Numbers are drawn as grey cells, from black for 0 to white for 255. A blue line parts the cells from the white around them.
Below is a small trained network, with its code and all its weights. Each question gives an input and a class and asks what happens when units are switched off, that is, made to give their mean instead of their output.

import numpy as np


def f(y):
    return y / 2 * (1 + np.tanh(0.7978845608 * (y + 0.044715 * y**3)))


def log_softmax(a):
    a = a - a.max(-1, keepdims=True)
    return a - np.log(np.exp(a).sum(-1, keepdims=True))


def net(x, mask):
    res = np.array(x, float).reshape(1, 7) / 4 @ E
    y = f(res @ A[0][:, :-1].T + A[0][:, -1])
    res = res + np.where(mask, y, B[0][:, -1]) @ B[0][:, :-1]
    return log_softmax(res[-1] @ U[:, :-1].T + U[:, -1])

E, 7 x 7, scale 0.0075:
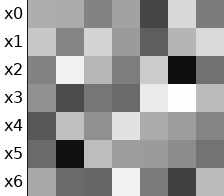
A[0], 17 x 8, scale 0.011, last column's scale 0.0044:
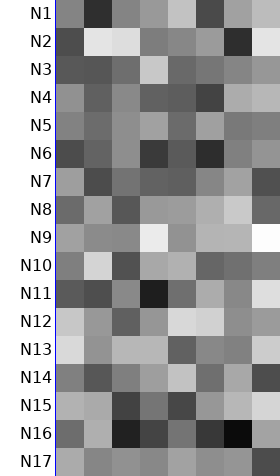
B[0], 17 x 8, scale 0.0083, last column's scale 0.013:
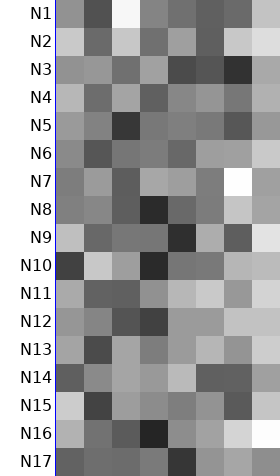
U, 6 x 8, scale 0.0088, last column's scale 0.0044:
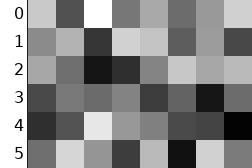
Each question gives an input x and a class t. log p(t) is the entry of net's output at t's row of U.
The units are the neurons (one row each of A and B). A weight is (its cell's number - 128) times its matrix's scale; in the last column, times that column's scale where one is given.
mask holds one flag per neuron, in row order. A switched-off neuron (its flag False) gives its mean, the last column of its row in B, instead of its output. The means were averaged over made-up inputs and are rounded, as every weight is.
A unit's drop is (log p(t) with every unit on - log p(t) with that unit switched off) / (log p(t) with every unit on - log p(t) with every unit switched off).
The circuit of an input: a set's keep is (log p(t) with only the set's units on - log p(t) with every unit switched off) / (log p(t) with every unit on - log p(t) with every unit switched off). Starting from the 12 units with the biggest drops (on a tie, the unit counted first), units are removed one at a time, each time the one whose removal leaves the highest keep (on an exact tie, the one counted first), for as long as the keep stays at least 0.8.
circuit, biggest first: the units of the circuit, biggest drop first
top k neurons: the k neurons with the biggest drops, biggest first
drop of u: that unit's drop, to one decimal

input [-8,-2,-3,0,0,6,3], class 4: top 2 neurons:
N16, N2
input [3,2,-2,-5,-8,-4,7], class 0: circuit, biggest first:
N15
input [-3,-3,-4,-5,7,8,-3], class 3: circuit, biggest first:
N3, N13, N16
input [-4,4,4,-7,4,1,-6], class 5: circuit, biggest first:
N15, N9
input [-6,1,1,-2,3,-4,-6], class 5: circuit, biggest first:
N9, N15
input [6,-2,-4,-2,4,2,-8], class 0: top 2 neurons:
N2, N16
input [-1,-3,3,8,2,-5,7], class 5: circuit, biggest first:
N10, N11
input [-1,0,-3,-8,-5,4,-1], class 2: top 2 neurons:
N2, N1
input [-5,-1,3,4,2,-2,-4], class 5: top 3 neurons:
N9, N15, N13
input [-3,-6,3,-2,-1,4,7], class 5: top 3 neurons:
N15, N9, N13
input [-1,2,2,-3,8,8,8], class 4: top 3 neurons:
N16, N3, N2
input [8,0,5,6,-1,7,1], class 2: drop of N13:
-0.1
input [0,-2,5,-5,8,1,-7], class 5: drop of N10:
0.1
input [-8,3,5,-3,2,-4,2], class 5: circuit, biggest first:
N10
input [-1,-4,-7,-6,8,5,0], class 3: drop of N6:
0.0
